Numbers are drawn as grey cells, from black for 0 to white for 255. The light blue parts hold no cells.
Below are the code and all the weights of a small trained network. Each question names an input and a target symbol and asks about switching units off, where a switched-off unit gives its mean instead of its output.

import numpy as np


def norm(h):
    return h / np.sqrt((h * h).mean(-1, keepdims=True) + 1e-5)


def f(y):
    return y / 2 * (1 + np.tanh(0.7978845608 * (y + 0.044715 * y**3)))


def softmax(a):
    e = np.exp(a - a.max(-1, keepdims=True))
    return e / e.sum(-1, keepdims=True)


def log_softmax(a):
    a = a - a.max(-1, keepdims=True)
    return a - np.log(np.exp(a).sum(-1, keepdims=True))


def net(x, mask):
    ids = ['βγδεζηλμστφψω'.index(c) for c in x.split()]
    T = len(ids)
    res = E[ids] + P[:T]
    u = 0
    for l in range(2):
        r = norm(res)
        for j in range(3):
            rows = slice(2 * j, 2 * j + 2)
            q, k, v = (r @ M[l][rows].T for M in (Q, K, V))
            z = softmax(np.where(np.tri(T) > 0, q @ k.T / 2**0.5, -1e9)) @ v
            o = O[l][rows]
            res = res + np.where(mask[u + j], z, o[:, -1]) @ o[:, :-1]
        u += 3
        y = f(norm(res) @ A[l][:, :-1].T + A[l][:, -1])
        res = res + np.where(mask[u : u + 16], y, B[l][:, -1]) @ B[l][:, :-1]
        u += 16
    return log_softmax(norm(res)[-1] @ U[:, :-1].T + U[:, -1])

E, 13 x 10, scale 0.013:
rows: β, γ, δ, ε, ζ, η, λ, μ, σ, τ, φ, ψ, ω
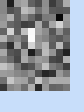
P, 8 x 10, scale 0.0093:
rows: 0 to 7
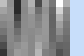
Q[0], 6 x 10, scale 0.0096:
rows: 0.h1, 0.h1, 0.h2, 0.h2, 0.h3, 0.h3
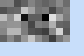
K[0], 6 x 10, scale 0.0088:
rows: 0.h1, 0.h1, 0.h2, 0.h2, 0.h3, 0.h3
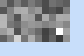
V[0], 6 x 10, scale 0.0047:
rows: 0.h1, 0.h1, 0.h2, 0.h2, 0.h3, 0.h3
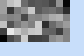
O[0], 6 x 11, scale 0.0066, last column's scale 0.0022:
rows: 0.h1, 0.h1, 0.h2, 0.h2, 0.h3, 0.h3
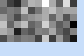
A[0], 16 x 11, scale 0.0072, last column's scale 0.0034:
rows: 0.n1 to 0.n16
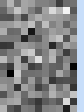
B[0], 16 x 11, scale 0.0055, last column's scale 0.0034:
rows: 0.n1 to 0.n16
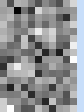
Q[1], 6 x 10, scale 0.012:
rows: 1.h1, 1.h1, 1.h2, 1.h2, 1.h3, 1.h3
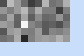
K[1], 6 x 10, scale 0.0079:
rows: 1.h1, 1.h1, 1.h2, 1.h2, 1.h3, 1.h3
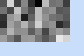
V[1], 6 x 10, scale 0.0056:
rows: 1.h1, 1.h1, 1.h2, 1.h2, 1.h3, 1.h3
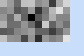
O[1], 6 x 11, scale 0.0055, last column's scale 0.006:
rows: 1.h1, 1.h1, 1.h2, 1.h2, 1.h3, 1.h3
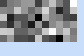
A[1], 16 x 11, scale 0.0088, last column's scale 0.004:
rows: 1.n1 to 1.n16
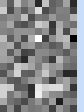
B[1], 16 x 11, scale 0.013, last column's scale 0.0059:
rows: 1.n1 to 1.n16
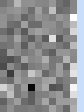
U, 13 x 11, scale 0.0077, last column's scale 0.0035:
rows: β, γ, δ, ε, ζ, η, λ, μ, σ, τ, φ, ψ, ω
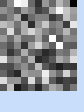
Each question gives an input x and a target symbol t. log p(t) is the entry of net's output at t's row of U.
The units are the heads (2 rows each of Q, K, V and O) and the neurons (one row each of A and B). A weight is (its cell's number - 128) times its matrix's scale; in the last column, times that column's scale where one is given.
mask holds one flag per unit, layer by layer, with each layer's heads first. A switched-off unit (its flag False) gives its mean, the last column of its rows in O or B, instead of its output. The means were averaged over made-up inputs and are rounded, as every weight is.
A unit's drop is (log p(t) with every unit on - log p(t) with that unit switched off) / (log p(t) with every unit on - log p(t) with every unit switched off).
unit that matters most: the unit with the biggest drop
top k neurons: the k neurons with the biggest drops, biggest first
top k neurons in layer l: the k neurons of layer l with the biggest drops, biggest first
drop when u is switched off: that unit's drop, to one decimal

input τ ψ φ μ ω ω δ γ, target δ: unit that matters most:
0.n8
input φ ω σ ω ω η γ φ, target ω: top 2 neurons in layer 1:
(1.n11, 1.n13)
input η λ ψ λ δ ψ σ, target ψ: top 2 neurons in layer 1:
(1.n13, 1.n7)
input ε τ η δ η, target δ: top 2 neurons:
(1.n15, 0.n9)
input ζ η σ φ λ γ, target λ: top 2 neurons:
(0.n16, 1.n13)
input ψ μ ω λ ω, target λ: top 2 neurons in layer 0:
(0.n3, 0.n6)
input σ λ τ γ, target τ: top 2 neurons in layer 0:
(0.n16, 0.n8)
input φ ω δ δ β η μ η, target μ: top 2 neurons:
(0.n9, 0.n5)
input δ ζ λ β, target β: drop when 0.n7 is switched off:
0.1
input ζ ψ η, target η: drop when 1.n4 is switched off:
0.0
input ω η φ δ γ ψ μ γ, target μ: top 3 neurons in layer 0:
(0.n8, 0.n1, 0.n7)
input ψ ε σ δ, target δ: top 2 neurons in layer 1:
(1.n15, 1.n13)
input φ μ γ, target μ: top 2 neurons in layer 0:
(0.n8, 0.n7)
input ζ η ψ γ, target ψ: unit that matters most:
0.n16
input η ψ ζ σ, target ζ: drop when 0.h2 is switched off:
0.1
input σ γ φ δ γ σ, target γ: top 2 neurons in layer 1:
(1.n13, 1.n5)
